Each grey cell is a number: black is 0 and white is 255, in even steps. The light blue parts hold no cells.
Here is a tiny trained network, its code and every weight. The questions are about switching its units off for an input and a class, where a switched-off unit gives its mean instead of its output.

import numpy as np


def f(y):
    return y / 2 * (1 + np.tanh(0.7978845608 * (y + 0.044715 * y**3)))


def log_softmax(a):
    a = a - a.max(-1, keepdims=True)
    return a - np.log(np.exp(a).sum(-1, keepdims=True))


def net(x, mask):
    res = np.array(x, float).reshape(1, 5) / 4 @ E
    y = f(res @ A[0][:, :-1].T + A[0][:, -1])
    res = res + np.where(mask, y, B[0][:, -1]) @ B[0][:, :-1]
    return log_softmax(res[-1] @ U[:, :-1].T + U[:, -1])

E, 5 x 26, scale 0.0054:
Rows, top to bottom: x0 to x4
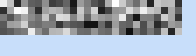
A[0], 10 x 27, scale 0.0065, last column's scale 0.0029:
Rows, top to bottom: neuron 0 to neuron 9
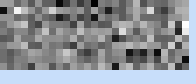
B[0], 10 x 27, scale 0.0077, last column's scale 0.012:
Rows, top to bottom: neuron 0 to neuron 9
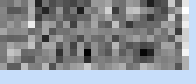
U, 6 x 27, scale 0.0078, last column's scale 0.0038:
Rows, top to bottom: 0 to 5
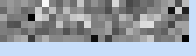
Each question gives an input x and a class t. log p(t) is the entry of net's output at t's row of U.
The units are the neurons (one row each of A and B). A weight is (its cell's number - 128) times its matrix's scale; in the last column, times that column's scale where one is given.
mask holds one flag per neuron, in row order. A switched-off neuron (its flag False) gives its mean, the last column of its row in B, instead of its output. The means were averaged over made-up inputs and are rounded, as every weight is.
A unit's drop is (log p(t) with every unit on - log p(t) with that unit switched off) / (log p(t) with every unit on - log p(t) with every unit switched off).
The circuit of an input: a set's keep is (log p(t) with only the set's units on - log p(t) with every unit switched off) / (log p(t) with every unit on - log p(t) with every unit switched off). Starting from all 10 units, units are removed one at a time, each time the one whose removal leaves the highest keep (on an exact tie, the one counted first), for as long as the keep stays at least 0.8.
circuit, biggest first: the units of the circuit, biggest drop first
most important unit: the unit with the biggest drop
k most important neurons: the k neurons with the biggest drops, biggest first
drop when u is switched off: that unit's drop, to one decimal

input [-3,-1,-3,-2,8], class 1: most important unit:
neuron 0
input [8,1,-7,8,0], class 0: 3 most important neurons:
[neuron 1; neuron 3; neuron 6]
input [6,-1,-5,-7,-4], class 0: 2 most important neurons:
[neuron 1; neuron 5]
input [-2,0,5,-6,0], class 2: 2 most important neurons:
[neuron 3; neuron 6]
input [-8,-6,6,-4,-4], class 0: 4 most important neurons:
[neuron 1; neuron 7; neuron 9; neuron 4]
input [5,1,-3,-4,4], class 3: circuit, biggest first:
[neuron 7; neuron 0]
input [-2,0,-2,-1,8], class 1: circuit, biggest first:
[neuron 0; neuron 2]
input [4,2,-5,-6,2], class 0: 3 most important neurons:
[neuron 1; neuron 5; neuron 9]
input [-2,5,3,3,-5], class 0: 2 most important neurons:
[neuron 3; neuron 6]
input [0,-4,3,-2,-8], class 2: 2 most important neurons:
[neuron 7; neuron 3]
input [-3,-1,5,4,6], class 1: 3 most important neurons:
[neuron 0; neuron 2; neuron 7]
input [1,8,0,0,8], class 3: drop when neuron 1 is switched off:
0.5
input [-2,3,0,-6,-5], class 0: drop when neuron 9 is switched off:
0.0
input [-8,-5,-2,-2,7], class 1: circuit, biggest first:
[neuron 0]
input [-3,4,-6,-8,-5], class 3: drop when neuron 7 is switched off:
0.1
